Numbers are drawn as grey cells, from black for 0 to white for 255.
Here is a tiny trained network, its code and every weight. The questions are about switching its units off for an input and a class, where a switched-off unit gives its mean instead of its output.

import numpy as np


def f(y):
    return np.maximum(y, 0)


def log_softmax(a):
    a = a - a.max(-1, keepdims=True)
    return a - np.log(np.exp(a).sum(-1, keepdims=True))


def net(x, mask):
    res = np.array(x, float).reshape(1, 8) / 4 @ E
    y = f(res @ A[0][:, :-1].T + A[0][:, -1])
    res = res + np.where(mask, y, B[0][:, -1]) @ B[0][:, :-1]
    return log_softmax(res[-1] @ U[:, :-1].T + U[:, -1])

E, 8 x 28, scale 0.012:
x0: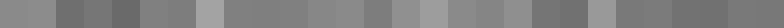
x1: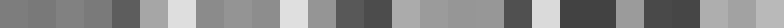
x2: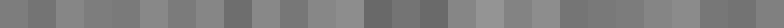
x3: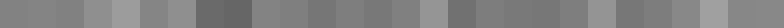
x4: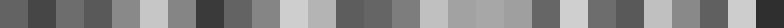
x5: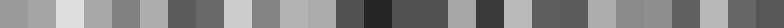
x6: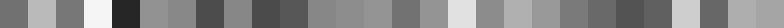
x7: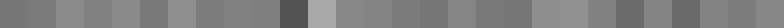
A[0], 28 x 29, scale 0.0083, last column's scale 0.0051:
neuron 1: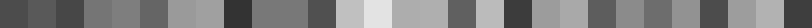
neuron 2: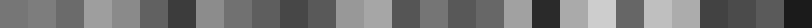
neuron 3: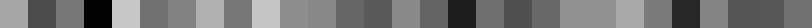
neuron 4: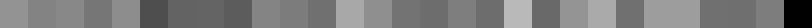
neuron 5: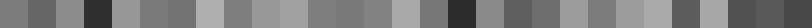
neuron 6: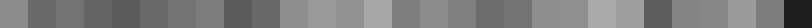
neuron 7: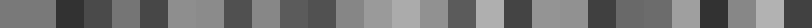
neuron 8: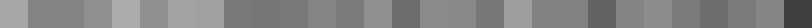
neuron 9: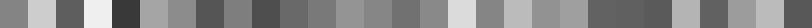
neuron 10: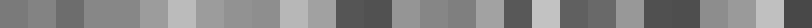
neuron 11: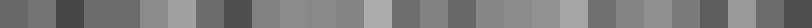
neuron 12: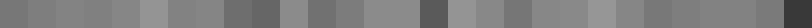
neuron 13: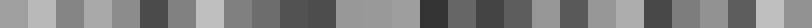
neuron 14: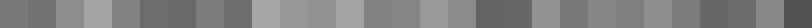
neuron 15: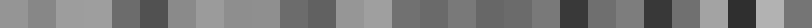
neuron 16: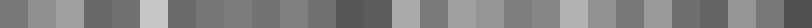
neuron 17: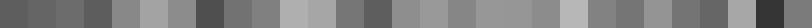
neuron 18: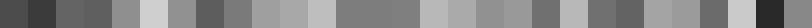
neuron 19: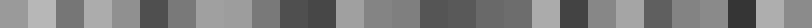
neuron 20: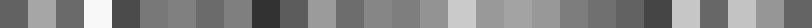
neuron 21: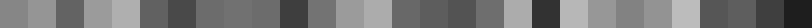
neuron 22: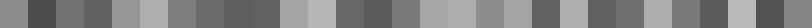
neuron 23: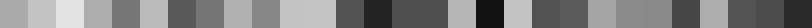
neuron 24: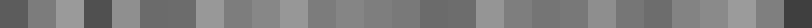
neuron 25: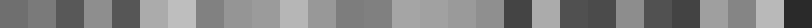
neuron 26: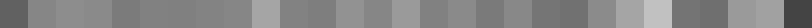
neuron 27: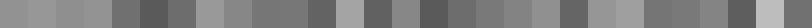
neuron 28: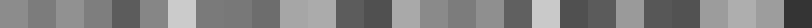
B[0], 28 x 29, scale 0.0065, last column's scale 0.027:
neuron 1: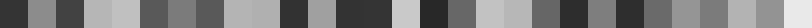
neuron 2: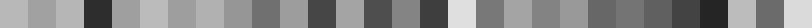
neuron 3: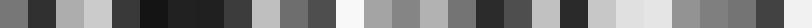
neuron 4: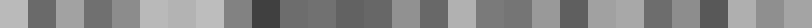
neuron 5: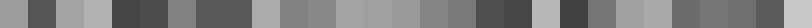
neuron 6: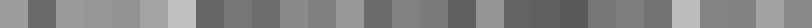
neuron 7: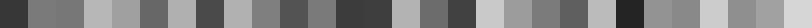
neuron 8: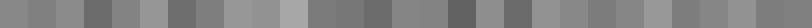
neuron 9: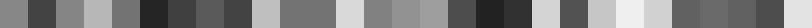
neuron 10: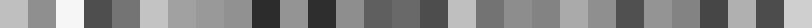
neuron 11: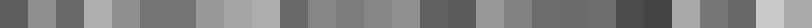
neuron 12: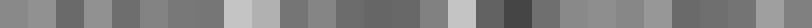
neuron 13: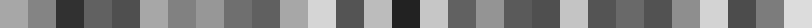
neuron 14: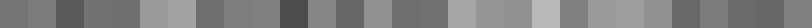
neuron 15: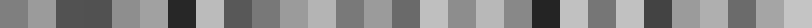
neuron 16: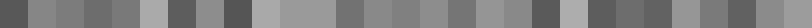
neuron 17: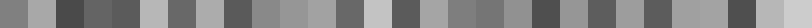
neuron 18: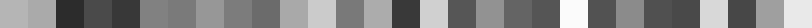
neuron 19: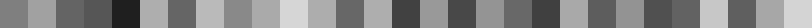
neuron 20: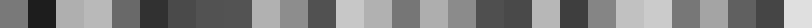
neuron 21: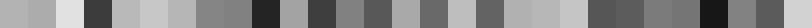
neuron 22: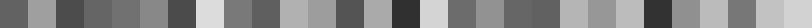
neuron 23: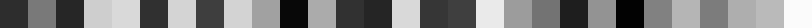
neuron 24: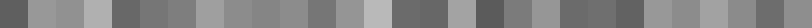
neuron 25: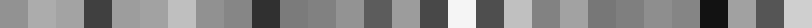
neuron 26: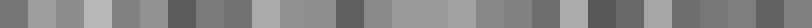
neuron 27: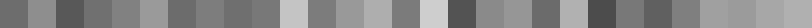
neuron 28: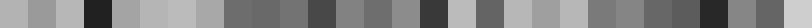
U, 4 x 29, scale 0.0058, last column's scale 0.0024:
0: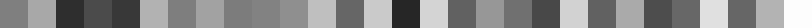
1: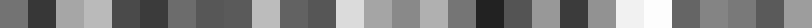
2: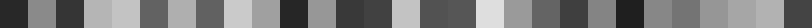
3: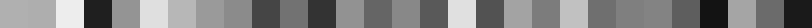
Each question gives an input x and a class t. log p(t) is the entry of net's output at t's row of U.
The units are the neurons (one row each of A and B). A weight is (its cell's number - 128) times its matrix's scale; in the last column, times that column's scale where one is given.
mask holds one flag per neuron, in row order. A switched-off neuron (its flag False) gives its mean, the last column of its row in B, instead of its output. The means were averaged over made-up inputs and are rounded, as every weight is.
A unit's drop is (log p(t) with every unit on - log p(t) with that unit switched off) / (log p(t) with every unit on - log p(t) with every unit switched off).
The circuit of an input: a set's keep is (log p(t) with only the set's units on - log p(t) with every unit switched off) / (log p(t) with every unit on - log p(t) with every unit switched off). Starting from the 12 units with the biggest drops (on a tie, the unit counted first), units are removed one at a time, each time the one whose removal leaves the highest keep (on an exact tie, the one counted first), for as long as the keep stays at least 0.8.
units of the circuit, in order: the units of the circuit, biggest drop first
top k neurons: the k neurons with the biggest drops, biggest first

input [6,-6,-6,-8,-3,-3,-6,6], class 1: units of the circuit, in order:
neuron 3
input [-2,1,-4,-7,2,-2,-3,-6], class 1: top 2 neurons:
neuron 23; neuron 13
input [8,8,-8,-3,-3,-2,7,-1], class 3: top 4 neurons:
neuron 25; neuron 28; neuron 10; neuron 3
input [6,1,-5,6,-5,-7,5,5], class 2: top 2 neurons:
neuron 1; neuron 7
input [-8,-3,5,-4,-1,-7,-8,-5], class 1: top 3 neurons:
neuron 3; neuron 23; neuron 5
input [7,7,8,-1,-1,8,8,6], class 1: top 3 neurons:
neuron 9; neuron 20; neuron 1
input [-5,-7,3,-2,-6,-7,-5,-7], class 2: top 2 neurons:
neuron 1; neuron 7
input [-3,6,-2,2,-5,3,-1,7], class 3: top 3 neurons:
neuron 10; neuron 28; neuron 25
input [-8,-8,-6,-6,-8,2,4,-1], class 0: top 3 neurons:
neuron 13; neuron 19; neuron 15
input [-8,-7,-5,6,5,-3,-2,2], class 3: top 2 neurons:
neuron 21; neuron 2
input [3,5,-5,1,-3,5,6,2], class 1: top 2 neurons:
neuron 9; neuron 20
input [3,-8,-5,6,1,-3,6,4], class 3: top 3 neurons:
neuron 21; neuron 2; neuron 3
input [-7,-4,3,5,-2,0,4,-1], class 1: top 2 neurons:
neuron 9; neuron 20
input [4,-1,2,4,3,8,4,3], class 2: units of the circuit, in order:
neuron 23
